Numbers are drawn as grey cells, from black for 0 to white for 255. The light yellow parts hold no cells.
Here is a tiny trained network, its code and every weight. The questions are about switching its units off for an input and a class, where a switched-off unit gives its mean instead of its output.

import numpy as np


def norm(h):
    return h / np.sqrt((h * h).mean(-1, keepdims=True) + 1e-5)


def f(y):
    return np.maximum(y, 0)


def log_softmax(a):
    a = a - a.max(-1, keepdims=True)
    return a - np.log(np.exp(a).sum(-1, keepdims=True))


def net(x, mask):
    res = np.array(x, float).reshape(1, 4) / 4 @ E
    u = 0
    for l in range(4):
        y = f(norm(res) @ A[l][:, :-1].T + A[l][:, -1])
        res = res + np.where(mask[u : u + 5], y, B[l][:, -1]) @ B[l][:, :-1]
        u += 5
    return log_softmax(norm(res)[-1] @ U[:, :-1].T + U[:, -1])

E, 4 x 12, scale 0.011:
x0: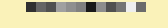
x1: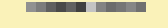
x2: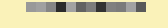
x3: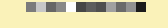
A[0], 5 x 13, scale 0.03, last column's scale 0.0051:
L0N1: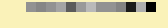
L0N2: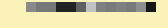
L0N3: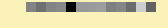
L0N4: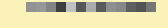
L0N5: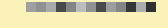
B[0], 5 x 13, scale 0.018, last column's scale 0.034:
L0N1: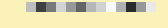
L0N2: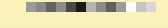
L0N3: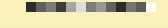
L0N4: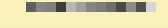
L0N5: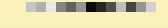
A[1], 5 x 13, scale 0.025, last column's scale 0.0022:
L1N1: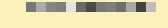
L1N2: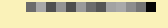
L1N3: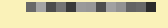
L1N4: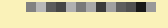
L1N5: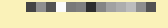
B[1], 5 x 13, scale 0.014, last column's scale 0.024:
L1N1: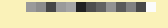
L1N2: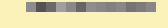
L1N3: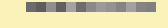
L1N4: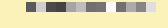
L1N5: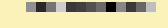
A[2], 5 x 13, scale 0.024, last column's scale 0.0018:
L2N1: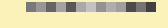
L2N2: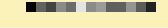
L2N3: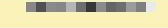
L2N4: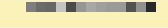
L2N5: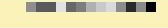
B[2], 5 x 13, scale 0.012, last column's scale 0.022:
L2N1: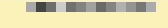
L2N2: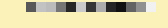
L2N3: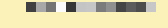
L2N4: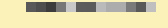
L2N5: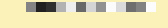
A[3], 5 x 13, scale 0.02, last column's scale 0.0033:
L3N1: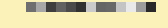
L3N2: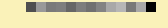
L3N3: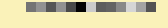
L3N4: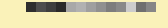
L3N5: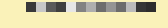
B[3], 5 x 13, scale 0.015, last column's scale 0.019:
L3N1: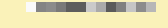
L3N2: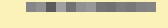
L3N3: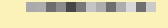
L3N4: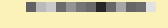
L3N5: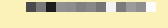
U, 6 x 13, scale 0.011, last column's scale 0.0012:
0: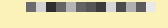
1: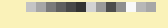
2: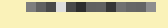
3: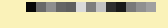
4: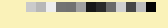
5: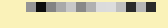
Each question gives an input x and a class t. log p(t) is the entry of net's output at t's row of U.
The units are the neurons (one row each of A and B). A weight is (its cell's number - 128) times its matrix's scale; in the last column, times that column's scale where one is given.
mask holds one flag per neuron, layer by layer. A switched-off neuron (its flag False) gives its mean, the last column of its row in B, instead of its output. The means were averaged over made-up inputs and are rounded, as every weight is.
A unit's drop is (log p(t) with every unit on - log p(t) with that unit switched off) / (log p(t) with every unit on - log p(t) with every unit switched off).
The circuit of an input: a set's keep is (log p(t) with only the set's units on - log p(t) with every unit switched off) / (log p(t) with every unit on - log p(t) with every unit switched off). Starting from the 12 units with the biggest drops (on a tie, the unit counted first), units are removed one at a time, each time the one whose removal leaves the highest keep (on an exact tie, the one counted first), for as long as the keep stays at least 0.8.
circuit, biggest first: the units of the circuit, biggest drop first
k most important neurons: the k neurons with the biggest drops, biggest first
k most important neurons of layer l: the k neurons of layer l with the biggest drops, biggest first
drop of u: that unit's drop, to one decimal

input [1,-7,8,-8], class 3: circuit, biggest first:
(L0N3)
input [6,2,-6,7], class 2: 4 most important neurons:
(L0N4; L0N3; L0N1; L1N5)
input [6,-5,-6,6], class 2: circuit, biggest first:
(L0N3; L1N5)
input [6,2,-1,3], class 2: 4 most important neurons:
(L0N4; L0N3; L0N1; L0N2)
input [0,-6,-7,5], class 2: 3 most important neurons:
(L0N4; L0N3; L0N1)
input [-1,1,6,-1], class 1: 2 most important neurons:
(L0N2; L0N3)
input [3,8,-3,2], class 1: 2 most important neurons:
(L0N3; L0N1)
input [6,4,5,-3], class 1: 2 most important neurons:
(L0N3; L0N1)
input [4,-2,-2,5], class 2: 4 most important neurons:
(L0N4; L0N3; L0N1; L1N5)
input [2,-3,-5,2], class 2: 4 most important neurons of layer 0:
(L0N4; L0N3; L0N1; L0N2)
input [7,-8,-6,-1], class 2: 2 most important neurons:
(L0N3; L0N1)
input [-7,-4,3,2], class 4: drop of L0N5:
0.8
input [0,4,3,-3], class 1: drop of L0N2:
1.2
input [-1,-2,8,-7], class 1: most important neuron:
(L0N2)
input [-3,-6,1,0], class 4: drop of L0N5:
1.0
